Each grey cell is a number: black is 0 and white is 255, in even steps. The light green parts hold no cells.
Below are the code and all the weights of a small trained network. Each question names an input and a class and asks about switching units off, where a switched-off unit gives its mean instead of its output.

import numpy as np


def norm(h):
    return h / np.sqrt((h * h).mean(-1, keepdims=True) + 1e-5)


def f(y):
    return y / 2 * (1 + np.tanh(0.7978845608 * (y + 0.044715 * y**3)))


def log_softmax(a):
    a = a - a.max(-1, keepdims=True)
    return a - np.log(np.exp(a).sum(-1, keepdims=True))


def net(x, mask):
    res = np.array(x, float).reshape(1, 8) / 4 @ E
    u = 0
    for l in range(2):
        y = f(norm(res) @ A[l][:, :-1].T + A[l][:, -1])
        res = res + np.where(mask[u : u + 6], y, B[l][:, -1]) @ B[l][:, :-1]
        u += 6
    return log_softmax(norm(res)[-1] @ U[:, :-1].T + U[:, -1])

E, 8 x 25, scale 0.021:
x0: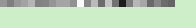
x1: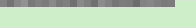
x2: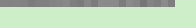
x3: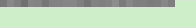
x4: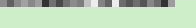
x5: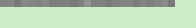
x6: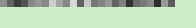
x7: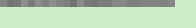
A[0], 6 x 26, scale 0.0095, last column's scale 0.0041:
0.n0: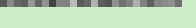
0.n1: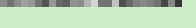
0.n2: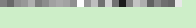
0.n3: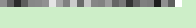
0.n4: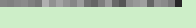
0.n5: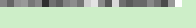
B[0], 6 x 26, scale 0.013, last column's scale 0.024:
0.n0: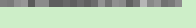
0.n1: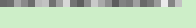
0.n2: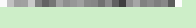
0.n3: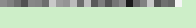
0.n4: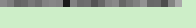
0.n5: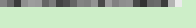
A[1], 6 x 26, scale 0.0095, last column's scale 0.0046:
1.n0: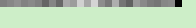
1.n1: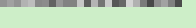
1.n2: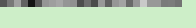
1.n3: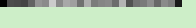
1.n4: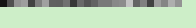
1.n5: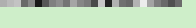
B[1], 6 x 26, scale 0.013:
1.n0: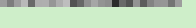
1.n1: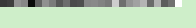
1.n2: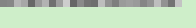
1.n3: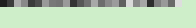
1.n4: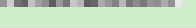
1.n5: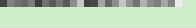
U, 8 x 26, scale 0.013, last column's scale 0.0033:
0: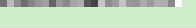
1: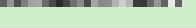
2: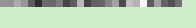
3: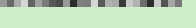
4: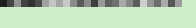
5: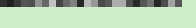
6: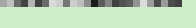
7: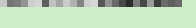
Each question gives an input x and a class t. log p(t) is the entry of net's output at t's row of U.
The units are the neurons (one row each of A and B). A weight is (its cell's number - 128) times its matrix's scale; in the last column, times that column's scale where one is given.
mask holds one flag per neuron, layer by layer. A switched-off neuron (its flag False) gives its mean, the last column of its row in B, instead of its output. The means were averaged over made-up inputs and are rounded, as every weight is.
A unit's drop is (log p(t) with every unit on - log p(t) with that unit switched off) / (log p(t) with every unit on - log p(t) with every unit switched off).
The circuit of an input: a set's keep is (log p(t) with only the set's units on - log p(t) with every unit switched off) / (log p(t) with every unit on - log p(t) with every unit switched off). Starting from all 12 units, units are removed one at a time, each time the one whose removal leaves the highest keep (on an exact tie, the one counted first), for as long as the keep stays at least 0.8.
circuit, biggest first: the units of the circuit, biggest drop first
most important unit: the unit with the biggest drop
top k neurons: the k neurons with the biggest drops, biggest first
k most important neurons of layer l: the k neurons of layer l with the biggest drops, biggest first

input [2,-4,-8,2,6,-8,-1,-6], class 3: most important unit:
0.n3
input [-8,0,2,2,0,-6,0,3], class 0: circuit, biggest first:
0.n3, 0.n5, 1.n4, 0.n2
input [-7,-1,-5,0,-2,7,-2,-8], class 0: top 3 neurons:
0.n3, 0.n5, 0.n2
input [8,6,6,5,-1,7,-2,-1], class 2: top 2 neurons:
0.n3, 1.n1
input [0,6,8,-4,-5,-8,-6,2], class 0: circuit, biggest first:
0.n2, 1.n4
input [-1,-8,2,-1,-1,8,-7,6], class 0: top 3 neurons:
0.n2, 0.n5, 1.n4
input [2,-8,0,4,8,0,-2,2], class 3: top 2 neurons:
0.n3, 0.n1
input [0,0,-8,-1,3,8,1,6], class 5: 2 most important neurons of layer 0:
0.n2, 0.n5
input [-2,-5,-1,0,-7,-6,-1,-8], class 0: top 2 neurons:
0.n2, 0.n3
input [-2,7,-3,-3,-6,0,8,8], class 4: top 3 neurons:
0.n2, 1.n3, 0.n5
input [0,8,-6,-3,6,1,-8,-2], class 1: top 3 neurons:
0.n2, 0.n5, 1.n4
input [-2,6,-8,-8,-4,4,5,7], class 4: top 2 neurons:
0.n2, 0.n5
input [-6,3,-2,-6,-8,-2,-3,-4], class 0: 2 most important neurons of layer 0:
0.n3, 0.n2
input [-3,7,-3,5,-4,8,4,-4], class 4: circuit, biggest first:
0.n2
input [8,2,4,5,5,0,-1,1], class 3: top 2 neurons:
0.n3, 1.n1
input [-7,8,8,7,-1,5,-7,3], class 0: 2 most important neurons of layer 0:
0.n5, 0.n2
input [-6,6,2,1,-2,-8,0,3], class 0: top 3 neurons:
0.n3, 0.n5, 1.n4
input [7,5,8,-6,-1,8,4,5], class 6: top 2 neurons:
0.n5, 1.n5
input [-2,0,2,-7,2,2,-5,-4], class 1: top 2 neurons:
0.n2, 0.n3
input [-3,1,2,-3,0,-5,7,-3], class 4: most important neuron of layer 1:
1.n3
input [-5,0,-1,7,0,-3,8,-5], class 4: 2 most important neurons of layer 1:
1.n3, 1.n2
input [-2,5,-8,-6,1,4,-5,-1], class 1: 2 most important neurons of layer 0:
0.n2, 0.n3
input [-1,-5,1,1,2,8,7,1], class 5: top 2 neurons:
0.n2, 1.n3
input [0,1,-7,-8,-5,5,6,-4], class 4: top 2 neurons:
0.n2, 1.n3
